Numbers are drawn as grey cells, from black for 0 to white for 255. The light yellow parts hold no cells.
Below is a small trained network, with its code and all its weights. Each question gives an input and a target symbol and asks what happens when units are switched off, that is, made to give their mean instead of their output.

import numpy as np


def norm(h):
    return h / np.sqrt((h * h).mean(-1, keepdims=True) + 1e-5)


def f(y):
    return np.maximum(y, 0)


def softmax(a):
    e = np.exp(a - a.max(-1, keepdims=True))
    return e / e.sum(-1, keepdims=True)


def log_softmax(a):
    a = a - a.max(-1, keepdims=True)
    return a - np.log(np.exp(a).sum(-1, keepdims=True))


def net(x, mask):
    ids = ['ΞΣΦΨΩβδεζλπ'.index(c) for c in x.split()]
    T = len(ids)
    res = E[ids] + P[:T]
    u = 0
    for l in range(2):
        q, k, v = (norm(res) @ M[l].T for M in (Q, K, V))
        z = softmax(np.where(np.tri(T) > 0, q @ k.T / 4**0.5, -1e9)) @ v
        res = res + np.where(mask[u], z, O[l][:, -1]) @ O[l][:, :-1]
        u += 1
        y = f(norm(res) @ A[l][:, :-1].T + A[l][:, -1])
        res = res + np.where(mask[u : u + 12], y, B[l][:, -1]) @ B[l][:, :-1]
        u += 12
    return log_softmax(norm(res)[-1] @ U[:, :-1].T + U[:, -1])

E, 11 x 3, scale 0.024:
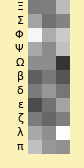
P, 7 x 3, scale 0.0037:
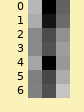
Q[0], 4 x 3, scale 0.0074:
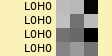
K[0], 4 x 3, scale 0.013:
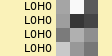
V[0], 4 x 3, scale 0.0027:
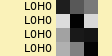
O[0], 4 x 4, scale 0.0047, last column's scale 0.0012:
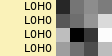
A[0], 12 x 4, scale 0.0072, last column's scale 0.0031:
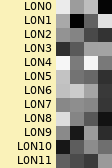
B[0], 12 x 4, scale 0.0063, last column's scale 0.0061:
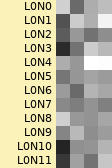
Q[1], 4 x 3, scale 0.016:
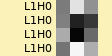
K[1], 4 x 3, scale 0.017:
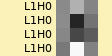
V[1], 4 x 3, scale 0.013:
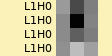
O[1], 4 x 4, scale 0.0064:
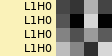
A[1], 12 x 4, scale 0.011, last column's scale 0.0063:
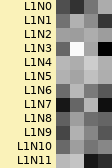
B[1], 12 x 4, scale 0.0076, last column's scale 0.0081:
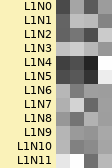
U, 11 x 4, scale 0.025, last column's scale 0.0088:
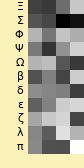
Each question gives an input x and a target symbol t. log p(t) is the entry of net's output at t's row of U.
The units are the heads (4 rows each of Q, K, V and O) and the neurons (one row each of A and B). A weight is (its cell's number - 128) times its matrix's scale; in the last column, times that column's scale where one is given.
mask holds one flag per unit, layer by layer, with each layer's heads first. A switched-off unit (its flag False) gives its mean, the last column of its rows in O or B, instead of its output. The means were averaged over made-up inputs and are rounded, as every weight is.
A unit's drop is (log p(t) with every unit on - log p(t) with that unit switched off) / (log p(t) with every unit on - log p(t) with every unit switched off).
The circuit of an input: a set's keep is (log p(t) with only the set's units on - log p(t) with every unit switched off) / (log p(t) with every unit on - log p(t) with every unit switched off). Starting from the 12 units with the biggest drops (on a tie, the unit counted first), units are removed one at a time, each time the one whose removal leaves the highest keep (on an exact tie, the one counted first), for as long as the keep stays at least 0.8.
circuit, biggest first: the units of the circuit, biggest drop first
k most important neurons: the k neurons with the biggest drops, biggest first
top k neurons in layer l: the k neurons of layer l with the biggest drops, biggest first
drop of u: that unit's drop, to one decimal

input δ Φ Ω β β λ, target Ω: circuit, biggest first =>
[L1H0, L1N4, L1N5]
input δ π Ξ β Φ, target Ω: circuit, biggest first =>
[L1N4, L1N5]
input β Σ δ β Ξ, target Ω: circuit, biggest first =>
[L1H0]
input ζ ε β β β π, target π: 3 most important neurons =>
[L1N4, L1N5, L1N11]
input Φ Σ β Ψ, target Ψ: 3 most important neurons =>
[L0N4, L1N4, L1N5]
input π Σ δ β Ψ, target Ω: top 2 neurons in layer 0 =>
[L0N4, L0N0]
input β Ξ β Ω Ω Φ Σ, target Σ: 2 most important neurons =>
[L0N4, L1N4]
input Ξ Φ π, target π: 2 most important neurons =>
[L1N4, L1N5]
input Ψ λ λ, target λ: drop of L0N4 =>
0.2
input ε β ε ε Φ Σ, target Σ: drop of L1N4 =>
0.1
